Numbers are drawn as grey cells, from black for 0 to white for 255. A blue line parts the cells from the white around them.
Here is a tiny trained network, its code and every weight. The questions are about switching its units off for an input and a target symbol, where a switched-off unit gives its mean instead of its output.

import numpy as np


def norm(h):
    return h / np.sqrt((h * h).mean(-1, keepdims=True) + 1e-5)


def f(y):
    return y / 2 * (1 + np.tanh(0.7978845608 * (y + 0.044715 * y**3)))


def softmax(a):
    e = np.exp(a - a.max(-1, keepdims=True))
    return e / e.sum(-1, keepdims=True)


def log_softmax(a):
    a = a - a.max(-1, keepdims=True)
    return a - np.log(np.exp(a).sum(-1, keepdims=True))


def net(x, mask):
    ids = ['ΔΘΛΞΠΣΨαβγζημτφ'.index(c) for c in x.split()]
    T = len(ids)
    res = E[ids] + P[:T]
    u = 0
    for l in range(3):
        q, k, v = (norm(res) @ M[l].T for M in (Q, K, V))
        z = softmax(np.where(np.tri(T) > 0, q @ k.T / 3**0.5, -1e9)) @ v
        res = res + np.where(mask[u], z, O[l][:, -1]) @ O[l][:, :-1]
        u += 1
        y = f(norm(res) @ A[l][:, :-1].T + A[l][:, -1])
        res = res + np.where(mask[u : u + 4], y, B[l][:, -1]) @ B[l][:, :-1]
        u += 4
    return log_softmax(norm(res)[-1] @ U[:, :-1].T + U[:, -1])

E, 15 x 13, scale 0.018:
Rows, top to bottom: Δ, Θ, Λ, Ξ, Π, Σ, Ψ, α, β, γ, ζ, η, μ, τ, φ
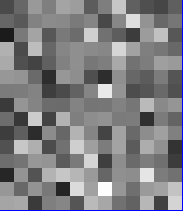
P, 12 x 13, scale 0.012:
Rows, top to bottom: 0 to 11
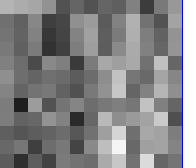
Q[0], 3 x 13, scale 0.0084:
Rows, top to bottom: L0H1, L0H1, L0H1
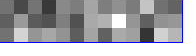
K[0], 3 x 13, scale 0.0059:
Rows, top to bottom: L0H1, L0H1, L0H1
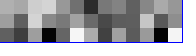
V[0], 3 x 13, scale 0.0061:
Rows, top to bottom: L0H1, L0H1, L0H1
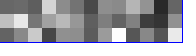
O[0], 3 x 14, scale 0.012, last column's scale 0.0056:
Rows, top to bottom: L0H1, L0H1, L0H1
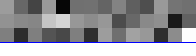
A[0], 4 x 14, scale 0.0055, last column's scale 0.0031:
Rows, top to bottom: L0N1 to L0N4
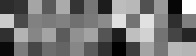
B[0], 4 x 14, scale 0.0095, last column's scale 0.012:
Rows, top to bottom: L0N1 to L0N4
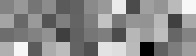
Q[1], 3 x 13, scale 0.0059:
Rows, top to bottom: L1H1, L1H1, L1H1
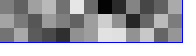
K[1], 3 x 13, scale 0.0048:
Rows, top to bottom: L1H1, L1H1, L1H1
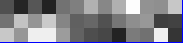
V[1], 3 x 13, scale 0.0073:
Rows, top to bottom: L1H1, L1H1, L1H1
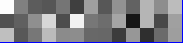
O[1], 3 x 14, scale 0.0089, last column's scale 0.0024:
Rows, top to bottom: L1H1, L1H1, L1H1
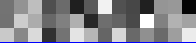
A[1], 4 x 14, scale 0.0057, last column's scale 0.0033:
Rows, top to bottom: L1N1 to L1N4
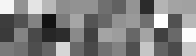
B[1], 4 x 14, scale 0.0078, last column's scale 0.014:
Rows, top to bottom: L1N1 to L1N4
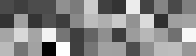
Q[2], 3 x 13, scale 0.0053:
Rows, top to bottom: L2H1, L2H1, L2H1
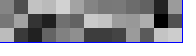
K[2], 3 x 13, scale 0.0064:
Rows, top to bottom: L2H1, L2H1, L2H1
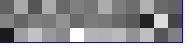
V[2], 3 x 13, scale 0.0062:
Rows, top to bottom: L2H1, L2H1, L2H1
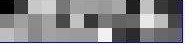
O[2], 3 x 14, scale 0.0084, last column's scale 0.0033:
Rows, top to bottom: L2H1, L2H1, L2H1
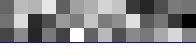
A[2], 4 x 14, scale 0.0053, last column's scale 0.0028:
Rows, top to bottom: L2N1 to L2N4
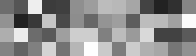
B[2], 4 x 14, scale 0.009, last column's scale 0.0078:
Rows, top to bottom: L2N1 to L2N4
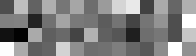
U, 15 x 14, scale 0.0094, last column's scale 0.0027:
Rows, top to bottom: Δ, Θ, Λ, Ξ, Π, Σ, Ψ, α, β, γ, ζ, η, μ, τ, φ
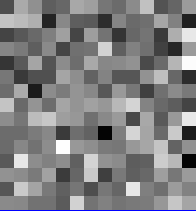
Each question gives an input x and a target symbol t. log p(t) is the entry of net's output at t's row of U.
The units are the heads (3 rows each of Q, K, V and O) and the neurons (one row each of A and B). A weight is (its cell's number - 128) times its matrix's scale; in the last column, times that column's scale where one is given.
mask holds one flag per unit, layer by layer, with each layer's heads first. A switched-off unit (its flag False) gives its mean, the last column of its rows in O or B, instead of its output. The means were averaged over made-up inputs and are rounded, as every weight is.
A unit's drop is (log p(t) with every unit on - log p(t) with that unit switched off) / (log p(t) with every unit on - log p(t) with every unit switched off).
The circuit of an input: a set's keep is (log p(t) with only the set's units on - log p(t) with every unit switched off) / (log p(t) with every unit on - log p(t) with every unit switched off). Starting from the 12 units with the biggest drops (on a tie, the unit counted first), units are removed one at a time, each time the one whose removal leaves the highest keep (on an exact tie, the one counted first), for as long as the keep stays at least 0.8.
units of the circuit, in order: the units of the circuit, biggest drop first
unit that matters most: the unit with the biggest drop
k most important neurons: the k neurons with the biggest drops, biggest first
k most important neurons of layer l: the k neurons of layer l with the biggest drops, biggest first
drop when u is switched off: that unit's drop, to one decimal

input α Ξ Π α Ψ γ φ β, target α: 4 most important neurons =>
(L0N1, L0N4, L2N3, L2N1)
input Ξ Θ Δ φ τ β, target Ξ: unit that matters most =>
L0H1
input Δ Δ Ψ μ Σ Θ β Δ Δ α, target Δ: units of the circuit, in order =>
(L1H1, L0H1, L2H1)
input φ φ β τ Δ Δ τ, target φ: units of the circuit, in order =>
(L0H1, L2H1, L0N1, L2N4)
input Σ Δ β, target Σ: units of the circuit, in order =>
(L2H1, L0H1, L1H1, L1N3)
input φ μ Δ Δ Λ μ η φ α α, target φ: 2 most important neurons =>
(L0N1, L1N1)
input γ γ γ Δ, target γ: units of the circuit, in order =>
(L0N4, L2H1)
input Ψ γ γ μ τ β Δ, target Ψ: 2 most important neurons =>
(L0N1, L2N2)
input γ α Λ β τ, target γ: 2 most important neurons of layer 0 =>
(L0N4, L0N1)
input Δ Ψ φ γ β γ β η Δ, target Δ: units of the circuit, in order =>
(L1H1, L0H1, L2H1, L0N4)
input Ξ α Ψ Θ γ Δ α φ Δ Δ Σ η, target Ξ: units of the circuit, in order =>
(L1H1, L0N2)
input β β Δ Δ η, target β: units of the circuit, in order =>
(L2H1, L1N3, L0H1, L1N1)
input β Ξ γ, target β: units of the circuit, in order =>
(L2H1, L0H1, L1N3)
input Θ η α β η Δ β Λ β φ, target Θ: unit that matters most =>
L0H1
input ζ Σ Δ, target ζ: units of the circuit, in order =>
(L1H1, L0H1)
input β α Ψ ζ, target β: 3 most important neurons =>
(L1N3, L1N1, L2N4)
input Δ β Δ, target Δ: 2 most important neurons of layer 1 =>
(L1N4, L1N3)
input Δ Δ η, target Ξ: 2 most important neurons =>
(L2N3, L0N3)
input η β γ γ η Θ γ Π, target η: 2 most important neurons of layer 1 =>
(L1N2, L1N4)
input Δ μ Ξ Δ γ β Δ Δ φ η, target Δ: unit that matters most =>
L1H1
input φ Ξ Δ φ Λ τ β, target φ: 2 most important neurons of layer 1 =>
(L1N2, L1N4)
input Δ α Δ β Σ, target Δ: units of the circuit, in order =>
(L1H1, L0H1, L2H1, L2N3)
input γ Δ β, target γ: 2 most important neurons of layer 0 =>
(L0N4, L0N2)
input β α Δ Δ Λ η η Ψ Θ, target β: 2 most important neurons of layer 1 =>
(L1N3, L1N1)
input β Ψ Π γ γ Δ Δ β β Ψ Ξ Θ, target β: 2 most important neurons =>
(L1N3, L1N2)
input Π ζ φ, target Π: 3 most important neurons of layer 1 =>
(L1N3, L1N1, L1N4)
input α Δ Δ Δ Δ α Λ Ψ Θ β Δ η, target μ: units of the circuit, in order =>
(L0H1)
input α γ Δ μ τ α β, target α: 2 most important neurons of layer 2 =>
(L2N3, L2N1)
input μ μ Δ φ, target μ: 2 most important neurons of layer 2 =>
(L2N3, L2N2)
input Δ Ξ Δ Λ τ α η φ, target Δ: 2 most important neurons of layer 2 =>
(L2N3, L2N2)
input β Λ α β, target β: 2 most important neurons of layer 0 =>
(L0N1, L0N2)
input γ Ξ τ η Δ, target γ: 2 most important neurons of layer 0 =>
(L0N4, L0N1)
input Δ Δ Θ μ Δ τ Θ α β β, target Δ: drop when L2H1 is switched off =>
0.3
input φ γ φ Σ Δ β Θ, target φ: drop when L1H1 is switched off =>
0.2
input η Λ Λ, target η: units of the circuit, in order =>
(L0H1)
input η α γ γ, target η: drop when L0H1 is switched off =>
0.6
